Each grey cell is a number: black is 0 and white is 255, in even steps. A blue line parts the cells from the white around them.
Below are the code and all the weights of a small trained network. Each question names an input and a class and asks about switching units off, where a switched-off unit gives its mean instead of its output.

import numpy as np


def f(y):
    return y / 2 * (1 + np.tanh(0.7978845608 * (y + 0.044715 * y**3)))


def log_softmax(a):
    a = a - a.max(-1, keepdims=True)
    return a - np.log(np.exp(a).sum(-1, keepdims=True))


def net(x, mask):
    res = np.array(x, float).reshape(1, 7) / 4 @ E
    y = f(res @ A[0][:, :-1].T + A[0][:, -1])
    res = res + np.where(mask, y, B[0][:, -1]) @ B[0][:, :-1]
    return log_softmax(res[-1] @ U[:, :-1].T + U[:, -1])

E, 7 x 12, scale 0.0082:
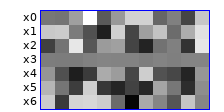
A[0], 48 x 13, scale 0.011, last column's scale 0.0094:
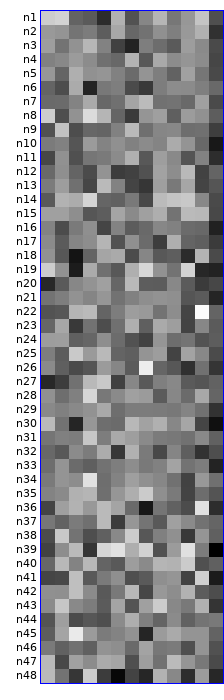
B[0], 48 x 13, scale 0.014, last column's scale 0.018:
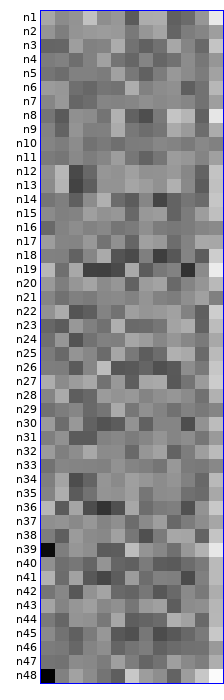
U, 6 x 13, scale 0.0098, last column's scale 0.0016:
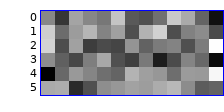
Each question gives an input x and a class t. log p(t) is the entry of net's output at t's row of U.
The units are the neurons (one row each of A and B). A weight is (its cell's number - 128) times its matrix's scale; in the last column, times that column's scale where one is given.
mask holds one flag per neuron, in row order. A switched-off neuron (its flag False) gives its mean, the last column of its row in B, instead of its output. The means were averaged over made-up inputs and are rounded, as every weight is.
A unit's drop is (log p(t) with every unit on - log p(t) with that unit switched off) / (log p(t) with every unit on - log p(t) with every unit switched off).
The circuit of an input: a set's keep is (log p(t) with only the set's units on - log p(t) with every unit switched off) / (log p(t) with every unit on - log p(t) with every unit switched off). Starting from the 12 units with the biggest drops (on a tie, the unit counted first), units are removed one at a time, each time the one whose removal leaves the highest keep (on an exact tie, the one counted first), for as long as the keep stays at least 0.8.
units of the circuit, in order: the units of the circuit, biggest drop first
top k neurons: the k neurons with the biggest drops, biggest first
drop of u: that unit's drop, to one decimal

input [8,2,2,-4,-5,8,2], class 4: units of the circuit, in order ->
[n48]
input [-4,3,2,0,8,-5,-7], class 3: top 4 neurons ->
[n18; n26; n8; n46]
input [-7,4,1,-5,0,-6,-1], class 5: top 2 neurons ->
[n48; n13]
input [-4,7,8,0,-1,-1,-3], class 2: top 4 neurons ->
[n36; n41; n6; n27]
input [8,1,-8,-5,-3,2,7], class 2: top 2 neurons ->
[n19; n30]
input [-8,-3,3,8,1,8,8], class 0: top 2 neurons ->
[n8; n3]
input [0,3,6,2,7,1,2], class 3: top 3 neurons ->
[n18; n19; n26]
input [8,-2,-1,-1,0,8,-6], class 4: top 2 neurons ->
[n48; n13]
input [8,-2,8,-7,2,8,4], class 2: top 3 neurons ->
[n36; n41; n39]
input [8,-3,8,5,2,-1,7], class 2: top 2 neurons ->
[n36; n41]
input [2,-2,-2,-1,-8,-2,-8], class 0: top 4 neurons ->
[n38; n9; n23; n44]
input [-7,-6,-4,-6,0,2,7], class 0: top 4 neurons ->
[n8; n3; n25; n22]
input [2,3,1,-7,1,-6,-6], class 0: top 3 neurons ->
[n48; n38; n44]
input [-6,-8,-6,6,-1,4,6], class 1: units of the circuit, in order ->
[n27]
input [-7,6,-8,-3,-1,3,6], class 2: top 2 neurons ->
[n19; n30]
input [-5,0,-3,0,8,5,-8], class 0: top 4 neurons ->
[n23; n44; n38; n9]
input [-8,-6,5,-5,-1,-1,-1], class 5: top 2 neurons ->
[n13; n12]
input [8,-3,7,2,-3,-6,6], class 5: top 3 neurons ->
[n22; n19; n28]
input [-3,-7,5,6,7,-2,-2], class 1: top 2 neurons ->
[n27; n20]
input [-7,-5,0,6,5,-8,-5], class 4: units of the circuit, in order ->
[n39]
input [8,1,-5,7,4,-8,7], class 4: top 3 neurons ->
[n39; n13; n12]
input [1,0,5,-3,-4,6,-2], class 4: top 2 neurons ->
[n48; n19]
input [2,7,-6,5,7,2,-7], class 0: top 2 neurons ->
[n23; n44]
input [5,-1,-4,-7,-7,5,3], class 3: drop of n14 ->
0.1
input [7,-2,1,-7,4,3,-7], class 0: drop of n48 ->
0.0
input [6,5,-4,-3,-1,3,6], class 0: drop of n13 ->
0.1
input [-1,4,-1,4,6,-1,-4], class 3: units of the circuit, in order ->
[n18]
